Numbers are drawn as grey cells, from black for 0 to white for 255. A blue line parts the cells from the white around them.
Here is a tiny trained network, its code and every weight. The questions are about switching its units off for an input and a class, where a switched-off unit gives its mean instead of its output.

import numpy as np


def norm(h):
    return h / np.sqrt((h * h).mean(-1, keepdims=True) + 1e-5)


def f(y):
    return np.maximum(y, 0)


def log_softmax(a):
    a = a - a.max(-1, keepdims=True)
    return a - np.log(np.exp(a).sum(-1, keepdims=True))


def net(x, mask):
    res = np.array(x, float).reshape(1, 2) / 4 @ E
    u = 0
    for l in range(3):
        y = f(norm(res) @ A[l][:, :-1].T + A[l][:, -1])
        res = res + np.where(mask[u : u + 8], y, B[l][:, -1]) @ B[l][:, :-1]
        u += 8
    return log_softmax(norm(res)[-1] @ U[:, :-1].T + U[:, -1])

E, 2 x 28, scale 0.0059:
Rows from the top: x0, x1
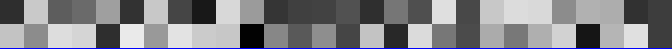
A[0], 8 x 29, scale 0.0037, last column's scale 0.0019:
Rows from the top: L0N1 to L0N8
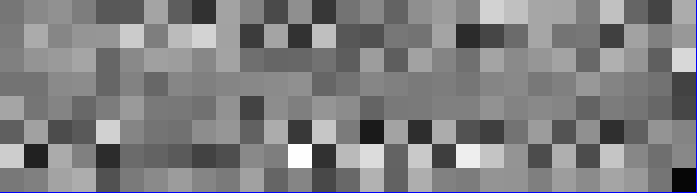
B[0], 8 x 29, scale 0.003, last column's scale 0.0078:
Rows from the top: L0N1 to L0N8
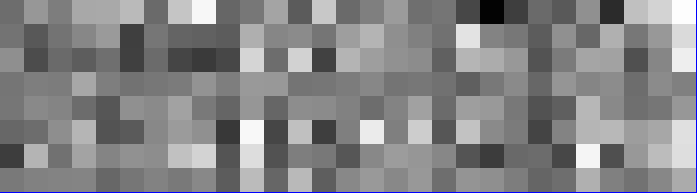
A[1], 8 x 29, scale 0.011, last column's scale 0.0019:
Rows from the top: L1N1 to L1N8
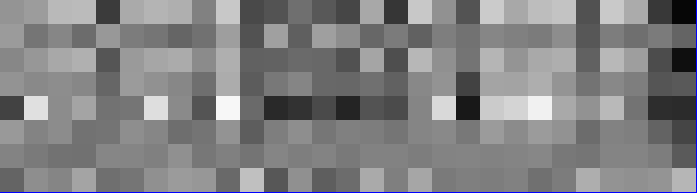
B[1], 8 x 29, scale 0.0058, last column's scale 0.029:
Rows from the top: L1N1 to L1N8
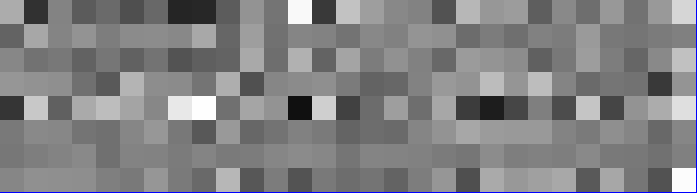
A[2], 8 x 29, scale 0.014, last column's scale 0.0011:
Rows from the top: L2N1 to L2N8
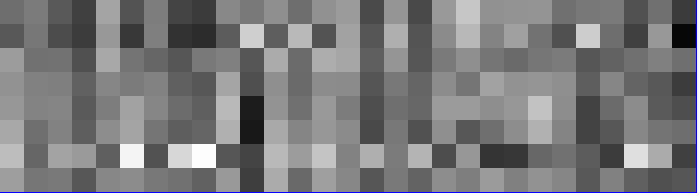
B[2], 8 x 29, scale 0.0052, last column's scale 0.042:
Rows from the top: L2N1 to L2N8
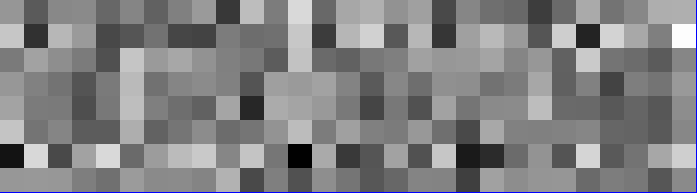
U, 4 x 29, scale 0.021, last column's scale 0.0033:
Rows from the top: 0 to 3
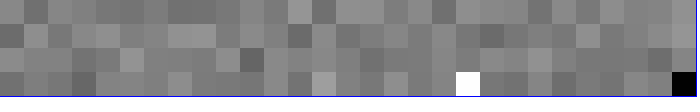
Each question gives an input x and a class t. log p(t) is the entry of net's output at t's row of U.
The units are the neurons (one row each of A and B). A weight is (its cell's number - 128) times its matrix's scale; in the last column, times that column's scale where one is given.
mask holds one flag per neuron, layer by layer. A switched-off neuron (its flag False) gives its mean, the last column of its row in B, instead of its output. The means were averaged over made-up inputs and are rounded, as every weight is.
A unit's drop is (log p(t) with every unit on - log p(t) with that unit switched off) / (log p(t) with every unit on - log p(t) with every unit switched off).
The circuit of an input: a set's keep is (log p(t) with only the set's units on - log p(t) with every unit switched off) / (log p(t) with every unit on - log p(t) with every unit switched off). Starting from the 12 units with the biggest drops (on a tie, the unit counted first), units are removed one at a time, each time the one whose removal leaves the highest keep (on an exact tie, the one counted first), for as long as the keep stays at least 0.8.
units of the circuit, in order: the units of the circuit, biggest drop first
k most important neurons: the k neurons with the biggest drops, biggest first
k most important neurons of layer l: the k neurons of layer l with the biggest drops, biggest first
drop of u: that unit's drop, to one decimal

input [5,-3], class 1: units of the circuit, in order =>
(L1N1)
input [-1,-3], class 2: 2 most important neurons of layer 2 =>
(L2N2, L2N7)
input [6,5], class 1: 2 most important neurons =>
(L1N5, L0N6)
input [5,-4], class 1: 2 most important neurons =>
(L1N1, L0N3)
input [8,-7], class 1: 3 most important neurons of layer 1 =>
(L1N1, L1N5, L1N3)
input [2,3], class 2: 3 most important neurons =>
(L0N3, L0N1, L1N5)
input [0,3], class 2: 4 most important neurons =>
(L0N3, L1N5, L1N1, L0N2)
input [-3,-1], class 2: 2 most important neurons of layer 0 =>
(L0N1, L0N7)
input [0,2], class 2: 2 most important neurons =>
(L1N5, L1N1)
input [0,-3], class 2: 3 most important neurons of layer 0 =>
(L0N3, L0N6, L0N2)
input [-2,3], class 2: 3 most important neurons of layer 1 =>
(L1N5, L1N8, L1N1)
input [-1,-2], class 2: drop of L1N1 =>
0.5
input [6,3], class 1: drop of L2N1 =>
0.0
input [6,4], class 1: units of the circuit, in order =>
(L1N5)
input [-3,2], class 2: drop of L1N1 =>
0.1
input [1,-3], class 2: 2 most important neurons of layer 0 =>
(L0N6, L0N3)
